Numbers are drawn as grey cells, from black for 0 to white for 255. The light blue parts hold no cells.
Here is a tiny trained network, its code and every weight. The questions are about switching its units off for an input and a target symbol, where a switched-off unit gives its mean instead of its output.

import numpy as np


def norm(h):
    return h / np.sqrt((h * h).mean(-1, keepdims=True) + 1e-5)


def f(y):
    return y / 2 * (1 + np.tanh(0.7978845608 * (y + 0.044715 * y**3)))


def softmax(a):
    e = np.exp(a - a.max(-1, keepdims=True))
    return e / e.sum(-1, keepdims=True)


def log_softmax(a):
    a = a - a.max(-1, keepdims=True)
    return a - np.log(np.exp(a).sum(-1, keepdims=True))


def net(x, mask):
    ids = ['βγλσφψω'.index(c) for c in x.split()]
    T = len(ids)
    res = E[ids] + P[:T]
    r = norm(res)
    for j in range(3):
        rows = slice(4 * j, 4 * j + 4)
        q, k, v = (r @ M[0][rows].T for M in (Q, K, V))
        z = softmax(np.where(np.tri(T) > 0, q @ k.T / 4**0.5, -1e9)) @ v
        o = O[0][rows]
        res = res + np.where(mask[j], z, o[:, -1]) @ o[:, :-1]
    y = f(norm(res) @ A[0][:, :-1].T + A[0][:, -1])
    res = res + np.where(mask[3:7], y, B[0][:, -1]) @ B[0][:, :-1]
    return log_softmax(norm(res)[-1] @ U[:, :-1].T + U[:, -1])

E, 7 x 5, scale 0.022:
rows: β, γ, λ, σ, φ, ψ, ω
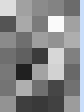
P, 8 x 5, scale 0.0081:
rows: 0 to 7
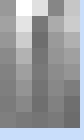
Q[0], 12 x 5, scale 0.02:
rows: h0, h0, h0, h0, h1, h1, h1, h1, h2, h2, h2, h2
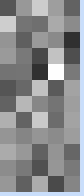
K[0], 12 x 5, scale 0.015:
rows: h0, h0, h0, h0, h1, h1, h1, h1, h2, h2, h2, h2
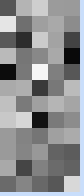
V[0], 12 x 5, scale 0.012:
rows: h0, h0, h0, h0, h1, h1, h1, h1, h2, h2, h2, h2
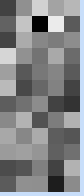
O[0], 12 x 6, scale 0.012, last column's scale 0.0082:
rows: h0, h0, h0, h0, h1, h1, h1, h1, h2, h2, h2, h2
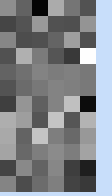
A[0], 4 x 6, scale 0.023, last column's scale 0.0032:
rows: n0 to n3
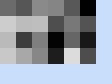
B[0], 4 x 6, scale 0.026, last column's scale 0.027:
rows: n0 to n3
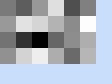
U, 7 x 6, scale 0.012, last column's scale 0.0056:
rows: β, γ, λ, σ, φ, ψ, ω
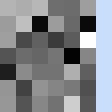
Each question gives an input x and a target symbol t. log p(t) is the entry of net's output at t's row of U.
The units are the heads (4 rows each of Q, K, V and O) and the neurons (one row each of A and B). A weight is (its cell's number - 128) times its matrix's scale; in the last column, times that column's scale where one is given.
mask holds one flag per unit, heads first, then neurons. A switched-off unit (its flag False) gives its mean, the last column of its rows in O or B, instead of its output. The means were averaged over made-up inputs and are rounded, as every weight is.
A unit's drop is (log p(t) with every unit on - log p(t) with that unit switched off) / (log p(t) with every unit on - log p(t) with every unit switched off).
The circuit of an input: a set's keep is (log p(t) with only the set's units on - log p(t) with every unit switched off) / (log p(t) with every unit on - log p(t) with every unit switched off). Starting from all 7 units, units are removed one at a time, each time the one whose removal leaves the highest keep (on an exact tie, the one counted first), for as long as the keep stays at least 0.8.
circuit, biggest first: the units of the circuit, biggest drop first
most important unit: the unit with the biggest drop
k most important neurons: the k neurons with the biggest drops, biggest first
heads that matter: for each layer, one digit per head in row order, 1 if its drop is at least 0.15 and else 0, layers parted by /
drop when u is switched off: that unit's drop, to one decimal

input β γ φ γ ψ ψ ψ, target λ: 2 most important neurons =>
(n2; n1)
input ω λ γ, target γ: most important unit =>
h0
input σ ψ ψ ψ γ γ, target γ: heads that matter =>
111
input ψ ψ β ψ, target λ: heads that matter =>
101
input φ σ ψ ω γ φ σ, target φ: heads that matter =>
011
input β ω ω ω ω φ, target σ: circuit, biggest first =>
(n1; h2)
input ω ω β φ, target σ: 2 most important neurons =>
(n1; n0)
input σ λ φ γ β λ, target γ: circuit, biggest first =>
(h0; n1)
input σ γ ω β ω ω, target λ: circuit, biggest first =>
(h2; n1; n3)
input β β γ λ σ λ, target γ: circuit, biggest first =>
(h0; n1; h2)
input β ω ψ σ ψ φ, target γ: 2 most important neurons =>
(n3; n1)
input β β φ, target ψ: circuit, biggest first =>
(n1; h0; n3; n2)
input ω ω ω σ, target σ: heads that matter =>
100
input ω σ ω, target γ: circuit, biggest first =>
(n2)
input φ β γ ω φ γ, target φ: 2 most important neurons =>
(n1; n3)
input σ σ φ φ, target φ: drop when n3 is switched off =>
0.5
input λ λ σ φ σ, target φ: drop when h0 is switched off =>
0.0
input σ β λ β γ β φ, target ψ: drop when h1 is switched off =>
0.1
